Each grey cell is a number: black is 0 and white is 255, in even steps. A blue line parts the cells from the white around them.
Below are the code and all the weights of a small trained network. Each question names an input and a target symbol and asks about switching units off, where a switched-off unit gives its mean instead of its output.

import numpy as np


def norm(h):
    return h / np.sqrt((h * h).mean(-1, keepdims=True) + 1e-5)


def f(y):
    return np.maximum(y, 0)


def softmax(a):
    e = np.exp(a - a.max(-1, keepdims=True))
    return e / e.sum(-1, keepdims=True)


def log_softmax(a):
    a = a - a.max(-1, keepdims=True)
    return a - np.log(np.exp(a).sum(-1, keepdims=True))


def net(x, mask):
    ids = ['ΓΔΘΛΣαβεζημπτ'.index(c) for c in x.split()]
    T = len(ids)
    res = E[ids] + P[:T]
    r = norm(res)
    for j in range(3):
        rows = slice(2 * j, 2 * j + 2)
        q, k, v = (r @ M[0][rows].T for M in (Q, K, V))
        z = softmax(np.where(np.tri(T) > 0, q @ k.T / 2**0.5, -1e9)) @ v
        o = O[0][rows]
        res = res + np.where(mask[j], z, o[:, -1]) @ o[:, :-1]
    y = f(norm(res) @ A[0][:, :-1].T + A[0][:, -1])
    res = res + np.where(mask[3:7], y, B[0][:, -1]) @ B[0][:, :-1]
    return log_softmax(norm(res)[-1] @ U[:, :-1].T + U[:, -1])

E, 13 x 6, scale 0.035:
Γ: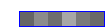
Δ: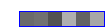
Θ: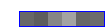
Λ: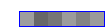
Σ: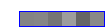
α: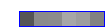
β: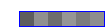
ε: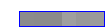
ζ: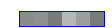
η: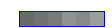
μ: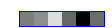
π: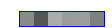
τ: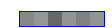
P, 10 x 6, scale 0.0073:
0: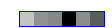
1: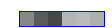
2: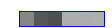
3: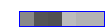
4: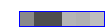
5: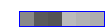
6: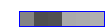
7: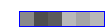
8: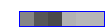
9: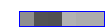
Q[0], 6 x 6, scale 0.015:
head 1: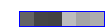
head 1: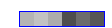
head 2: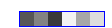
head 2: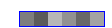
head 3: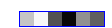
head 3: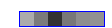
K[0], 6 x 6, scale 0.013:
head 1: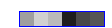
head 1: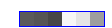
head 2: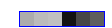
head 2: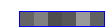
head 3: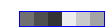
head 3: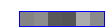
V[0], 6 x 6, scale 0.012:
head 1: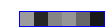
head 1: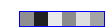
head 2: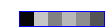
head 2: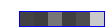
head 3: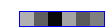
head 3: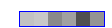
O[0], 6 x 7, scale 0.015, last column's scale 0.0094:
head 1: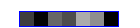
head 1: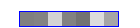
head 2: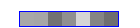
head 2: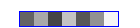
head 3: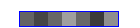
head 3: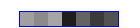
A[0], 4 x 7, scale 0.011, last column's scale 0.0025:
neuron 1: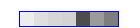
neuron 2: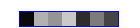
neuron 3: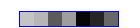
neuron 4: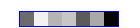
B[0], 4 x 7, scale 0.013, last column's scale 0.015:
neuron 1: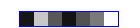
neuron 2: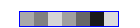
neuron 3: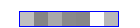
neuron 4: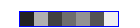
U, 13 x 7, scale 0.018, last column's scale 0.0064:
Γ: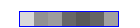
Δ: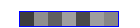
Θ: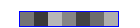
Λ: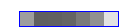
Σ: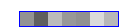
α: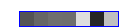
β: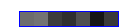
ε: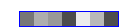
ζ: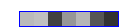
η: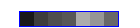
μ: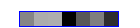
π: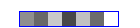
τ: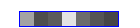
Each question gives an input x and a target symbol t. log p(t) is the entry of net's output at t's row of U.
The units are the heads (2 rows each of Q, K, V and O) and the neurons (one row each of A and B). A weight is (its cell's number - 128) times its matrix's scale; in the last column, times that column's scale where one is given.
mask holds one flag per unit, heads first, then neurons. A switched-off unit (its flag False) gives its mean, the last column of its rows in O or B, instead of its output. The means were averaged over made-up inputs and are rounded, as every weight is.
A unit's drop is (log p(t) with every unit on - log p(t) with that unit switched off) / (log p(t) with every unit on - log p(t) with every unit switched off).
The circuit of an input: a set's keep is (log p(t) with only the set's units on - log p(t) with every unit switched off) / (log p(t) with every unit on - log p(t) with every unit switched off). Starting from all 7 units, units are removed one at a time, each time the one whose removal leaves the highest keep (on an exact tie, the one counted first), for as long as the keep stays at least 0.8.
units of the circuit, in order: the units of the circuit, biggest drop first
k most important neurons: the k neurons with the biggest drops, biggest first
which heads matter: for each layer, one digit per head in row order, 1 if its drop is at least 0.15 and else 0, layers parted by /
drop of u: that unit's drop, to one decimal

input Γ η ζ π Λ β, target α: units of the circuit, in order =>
head 1; head 2
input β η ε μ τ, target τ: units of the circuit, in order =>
head 1; neuron 1; neuron 4
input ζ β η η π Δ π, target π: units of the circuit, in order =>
head 2
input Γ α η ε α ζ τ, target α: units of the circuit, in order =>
head 1; head 2
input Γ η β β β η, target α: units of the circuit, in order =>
head 1; head 2
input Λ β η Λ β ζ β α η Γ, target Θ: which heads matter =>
000
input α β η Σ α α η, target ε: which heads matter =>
010
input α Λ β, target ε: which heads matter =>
010
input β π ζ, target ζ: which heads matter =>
100
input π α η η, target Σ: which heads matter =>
100
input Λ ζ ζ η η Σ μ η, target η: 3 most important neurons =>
neuron 2; neuron 3; neuron 1
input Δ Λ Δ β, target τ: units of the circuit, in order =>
neuron 1; head 1; neuron 4
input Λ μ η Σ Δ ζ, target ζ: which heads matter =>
101
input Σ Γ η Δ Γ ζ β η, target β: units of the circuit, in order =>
head 3
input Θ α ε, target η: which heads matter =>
100
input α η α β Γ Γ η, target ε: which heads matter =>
010
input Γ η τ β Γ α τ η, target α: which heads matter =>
110
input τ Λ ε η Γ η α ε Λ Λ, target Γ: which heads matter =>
101
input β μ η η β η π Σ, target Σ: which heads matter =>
101
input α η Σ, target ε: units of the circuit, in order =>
head 2
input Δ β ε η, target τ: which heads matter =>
000
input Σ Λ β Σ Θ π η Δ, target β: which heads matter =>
101
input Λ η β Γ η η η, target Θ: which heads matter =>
000
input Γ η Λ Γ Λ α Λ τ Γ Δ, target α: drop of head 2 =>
0.3
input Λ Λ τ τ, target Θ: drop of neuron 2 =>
0.0
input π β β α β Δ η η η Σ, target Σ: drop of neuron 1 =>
0.1
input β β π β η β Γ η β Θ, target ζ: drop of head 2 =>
0.2
